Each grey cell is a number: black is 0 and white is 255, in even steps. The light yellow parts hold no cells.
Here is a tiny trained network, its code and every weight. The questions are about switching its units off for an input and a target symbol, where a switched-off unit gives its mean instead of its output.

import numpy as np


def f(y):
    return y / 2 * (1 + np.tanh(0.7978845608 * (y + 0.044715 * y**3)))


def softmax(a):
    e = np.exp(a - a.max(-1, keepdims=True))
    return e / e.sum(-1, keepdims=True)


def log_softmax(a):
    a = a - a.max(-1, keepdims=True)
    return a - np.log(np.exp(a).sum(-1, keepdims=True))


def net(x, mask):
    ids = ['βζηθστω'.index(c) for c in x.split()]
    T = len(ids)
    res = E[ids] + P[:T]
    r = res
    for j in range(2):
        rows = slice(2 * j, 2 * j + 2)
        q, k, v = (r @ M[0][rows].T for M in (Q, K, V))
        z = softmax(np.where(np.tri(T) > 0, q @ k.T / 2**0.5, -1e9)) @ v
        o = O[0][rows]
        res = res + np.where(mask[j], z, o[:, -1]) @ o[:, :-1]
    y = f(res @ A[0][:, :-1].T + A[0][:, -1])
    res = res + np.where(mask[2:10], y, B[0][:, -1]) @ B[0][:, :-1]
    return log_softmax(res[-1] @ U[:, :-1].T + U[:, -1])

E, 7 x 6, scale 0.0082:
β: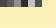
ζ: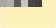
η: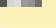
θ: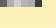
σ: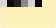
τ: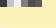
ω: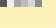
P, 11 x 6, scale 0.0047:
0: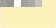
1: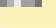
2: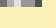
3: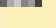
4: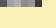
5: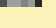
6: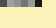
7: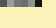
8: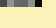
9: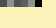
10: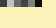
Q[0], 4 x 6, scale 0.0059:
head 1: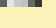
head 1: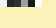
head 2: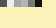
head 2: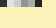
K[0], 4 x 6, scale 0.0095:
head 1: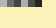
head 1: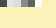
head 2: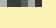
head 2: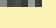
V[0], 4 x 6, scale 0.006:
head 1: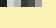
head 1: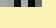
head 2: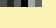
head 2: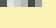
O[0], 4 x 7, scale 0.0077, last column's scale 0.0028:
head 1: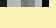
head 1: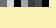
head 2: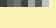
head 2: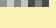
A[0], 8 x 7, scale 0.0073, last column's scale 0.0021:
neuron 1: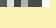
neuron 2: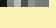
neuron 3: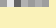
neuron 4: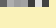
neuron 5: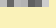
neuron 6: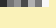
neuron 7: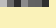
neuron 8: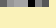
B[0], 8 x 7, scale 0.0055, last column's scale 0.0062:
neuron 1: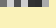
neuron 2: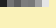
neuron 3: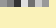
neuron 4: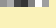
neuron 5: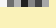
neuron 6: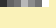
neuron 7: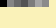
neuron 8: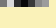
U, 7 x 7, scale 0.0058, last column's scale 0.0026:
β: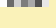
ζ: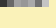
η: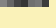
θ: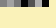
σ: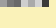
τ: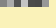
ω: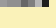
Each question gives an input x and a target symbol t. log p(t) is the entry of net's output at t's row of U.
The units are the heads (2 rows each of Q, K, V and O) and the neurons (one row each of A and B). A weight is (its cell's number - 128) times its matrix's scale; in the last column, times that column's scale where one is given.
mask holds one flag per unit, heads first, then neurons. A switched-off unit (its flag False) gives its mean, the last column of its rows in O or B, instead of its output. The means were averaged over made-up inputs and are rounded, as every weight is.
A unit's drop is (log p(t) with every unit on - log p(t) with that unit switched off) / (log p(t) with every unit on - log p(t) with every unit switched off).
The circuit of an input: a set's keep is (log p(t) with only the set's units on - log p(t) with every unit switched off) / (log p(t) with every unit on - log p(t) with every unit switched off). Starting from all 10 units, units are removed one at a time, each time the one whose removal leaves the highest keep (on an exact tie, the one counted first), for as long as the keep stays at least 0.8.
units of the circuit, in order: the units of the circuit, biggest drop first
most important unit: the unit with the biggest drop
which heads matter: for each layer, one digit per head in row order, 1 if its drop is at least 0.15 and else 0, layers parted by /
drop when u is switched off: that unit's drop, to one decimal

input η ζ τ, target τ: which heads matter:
11
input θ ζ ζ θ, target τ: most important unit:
head 1
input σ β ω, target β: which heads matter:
10
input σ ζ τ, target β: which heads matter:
10
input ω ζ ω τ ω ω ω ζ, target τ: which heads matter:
11
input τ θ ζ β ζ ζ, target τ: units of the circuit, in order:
head 1; neuron 1
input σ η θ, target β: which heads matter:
10
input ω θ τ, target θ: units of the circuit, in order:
head 2; neuron 8; head 1; neuron 4
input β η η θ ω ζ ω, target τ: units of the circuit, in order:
head 1; neuron 1; head 2
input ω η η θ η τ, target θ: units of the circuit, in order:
head 2; head 1; neuron 8; neuron 4
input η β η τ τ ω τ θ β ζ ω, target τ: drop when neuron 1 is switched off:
0.5
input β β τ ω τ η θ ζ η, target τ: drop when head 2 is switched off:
0.1
